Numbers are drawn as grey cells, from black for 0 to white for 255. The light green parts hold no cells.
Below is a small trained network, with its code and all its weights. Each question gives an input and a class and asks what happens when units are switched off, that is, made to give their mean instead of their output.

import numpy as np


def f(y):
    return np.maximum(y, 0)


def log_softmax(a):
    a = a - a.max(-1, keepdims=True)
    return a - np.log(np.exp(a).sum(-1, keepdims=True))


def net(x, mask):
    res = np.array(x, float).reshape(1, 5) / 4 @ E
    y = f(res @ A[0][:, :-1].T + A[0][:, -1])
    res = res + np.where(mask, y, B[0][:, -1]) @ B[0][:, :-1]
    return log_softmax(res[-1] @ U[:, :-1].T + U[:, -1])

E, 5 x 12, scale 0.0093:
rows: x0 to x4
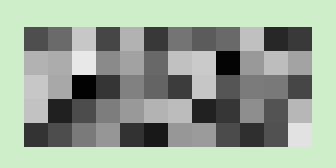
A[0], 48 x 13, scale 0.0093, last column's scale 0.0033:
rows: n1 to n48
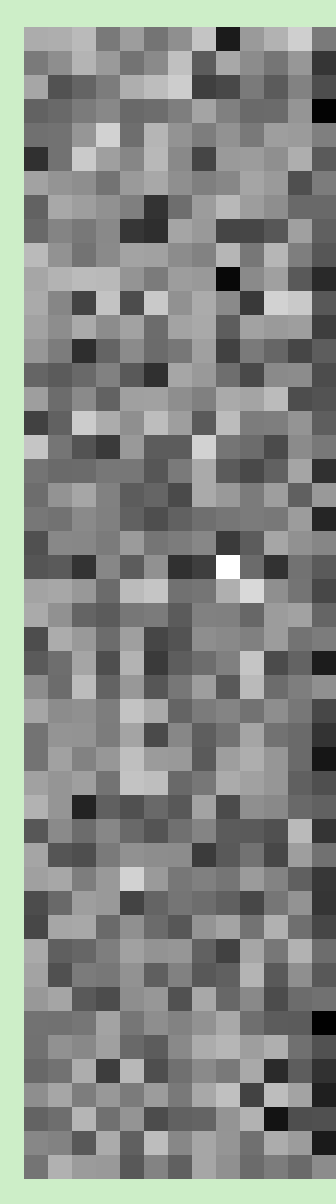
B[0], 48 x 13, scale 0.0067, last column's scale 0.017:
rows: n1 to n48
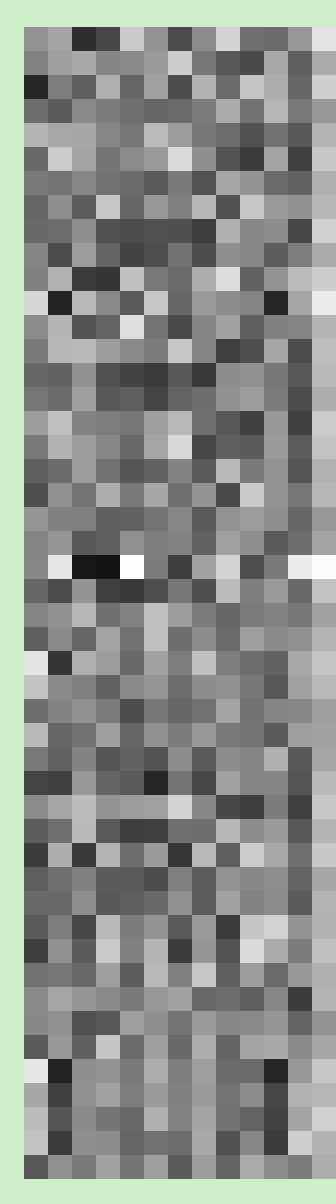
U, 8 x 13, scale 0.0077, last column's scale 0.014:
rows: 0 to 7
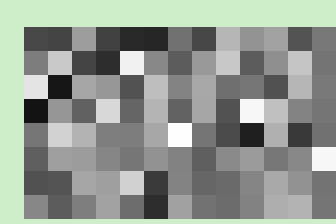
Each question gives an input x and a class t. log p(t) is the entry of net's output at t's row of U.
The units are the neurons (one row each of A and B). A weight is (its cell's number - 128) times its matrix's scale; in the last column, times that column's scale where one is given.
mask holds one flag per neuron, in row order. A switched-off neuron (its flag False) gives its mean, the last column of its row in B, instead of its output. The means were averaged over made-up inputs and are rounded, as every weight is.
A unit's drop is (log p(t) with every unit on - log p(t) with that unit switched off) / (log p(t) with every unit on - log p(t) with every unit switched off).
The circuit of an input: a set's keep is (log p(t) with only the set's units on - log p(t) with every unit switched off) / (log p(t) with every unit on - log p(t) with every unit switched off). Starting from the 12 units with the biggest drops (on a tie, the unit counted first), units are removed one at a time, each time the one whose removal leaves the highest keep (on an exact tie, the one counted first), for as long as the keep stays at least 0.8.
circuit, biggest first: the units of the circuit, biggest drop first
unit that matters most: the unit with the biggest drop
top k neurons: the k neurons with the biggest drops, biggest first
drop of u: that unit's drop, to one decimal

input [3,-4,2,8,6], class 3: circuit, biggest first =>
[n35]
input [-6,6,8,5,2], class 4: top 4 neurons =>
[n33; n23; n18; n14]
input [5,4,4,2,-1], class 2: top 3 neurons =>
[n23; n44; n27]
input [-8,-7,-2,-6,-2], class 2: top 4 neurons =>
[n12; n45; n47; n1]
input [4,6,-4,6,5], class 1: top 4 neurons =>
[n1; n11; n13; n28]
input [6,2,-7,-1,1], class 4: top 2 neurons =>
[n6; n17]
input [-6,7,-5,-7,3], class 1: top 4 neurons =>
[n1; n11; n13; n3]
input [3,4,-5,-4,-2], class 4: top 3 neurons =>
[n23; n6; n17]
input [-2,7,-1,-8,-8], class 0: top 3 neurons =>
[n24; n32; n23]
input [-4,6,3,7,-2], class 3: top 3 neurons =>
[n23; n39; n3]
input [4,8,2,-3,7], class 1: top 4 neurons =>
[n1; n11; n13; n28]
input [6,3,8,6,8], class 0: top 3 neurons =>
[n9; n15; n34]
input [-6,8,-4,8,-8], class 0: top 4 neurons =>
[n23; n24; n32; n10]
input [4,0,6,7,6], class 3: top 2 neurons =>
[n35; n39]
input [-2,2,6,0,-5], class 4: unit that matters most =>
n33
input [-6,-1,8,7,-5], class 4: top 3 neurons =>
[n33; n14; n18]
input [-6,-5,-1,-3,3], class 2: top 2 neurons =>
[n12; n1]
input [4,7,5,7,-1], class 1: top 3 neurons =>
[n11; n1; n13]
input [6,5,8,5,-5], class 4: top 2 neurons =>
[n14; n18]
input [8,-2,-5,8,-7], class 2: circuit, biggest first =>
[n27]
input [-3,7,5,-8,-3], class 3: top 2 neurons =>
[n23; n20]
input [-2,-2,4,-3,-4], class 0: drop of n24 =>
0.2
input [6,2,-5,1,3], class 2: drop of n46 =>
0.1
